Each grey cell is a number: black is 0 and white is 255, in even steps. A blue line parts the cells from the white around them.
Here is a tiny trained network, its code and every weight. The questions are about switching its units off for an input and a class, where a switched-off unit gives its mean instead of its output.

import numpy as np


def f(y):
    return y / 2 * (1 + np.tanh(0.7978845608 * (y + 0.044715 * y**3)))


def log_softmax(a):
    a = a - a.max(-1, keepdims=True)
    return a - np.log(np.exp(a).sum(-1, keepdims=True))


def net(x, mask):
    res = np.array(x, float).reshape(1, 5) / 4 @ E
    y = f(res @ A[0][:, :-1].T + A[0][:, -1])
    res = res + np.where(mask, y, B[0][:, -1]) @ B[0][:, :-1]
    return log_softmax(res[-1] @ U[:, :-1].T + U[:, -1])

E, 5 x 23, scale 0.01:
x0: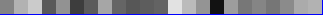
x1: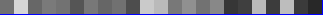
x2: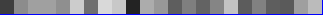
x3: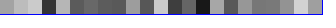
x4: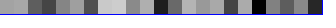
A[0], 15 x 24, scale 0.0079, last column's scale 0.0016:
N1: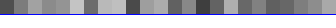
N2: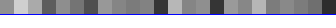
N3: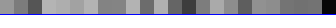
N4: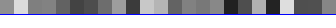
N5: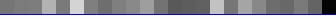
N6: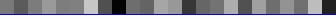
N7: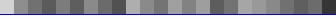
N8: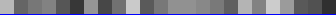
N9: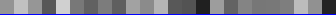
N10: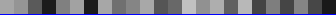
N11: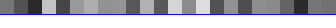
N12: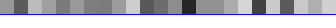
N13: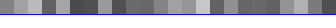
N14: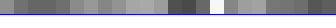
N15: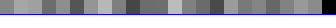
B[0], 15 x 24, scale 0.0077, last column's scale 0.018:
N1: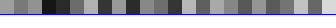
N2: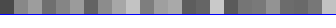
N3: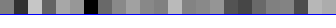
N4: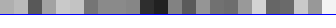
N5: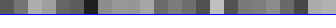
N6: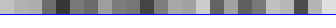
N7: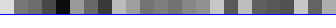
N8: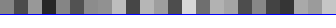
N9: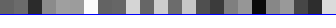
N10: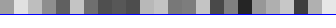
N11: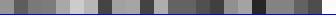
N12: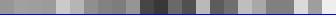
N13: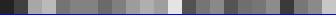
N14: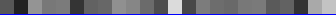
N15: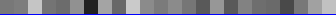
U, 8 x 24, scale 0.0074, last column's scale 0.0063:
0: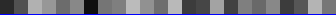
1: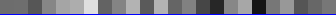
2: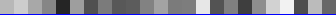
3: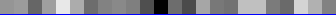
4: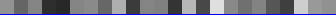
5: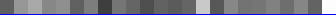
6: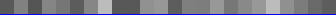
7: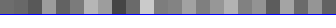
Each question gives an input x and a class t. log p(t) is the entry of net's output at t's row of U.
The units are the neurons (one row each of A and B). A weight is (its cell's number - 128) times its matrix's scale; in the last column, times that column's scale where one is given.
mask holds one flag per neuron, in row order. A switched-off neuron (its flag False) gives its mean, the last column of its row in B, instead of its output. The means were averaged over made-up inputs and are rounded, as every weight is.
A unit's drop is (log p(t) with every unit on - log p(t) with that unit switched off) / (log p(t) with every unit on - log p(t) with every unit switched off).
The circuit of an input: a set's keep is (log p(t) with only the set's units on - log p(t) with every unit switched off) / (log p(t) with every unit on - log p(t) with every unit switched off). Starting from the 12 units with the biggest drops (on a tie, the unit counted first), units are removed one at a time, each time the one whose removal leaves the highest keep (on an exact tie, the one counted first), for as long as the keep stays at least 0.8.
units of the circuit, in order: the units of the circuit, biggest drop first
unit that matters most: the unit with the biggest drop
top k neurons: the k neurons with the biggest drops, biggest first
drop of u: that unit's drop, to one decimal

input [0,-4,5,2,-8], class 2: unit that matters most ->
N6
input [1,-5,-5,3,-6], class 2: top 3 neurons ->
N6, N4, N1
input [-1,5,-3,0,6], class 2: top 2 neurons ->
N10, N12
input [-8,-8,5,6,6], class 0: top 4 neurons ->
N5, N14, N4, N3
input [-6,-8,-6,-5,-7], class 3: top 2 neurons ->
N12, N10
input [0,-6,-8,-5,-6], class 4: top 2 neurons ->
N8, N10
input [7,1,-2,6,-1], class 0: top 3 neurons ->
N13, N11, N15
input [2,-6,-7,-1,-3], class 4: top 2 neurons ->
N8, N4
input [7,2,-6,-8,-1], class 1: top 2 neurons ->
N11, N5
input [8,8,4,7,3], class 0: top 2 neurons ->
N13, N15
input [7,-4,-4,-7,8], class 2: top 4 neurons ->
N10, N9, N14, N5
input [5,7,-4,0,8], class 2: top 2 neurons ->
N10, N12
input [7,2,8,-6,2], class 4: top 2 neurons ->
N1, N14
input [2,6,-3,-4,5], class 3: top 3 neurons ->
N4, N6, N9
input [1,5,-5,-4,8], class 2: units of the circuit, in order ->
N10
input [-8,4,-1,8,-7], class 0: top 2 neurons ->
N3, N14
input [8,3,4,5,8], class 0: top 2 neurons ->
N13, N2
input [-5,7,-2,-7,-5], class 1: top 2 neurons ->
N11, N12
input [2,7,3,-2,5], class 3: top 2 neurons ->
N4, N6
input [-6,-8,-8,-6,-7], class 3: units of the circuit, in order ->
N12
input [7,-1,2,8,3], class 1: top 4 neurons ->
N9, N5, N14, N3
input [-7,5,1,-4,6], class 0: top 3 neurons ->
N14, N5, N6
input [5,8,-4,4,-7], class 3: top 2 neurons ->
N4, N10
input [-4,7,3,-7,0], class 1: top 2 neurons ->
N11, N12
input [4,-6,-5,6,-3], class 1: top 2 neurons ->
N9, N4
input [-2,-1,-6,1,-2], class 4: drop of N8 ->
0.1
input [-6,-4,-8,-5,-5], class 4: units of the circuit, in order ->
N8
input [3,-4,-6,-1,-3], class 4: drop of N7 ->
0.1
